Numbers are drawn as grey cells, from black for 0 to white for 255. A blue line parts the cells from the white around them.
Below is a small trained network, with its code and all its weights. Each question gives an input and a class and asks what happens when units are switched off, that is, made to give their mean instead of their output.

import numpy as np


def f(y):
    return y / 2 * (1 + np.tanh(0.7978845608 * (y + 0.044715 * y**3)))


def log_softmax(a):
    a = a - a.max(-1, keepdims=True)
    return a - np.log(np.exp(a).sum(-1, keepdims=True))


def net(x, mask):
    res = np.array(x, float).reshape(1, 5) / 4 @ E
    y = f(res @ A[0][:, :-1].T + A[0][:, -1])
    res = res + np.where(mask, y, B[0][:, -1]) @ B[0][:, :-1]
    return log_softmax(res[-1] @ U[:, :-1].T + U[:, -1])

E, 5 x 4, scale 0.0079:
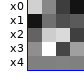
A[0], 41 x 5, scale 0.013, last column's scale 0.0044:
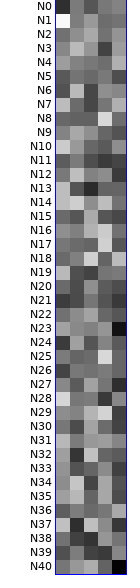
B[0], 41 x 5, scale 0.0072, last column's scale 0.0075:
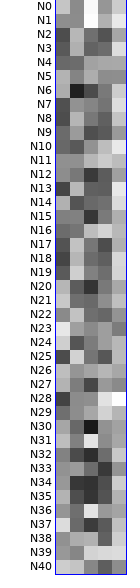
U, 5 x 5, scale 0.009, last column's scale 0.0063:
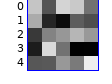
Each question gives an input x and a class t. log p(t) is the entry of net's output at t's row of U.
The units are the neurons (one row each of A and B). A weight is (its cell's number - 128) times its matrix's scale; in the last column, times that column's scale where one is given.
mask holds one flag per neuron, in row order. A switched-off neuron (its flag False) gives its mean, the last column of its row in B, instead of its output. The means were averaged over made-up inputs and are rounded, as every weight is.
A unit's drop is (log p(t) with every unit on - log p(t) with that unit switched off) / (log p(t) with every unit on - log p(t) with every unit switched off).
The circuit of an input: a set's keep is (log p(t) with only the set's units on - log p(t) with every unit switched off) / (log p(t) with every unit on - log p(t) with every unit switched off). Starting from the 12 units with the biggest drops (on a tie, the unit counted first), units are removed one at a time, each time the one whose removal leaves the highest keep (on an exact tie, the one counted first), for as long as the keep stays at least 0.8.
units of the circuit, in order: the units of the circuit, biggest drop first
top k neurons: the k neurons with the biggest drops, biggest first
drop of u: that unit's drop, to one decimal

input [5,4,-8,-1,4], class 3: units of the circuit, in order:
N13, N19
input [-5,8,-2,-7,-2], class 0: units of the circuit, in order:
N0, N21
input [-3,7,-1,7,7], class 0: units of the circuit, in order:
N0, N24
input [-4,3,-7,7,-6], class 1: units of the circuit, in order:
N34
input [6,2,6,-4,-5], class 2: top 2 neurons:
N28, N39
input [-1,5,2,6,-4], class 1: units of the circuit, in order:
N6, N34
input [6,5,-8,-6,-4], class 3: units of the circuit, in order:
N13, N19
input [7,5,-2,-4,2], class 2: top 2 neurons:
N13, N19
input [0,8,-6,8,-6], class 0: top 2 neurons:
N0, N39
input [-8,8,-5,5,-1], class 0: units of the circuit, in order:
N0, N24
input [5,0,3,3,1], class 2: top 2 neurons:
N28, N10
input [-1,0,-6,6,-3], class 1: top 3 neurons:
N34, N6, N35
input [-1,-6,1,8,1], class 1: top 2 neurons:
N34, N35
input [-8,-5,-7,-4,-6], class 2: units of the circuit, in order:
N25
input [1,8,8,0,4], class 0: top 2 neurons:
N39, N0
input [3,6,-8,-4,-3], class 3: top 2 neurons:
N13, N19
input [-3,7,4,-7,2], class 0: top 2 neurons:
N0, N26
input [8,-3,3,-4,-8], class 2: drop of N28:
0.3
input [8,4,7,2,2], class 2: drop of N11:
0.2
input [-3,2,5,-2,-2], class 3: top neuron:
N18
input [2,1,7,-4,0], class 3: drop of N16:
0.0
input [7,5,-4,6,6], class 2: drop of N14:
0.1
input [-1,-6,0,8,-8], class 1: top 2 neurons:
N34, N35
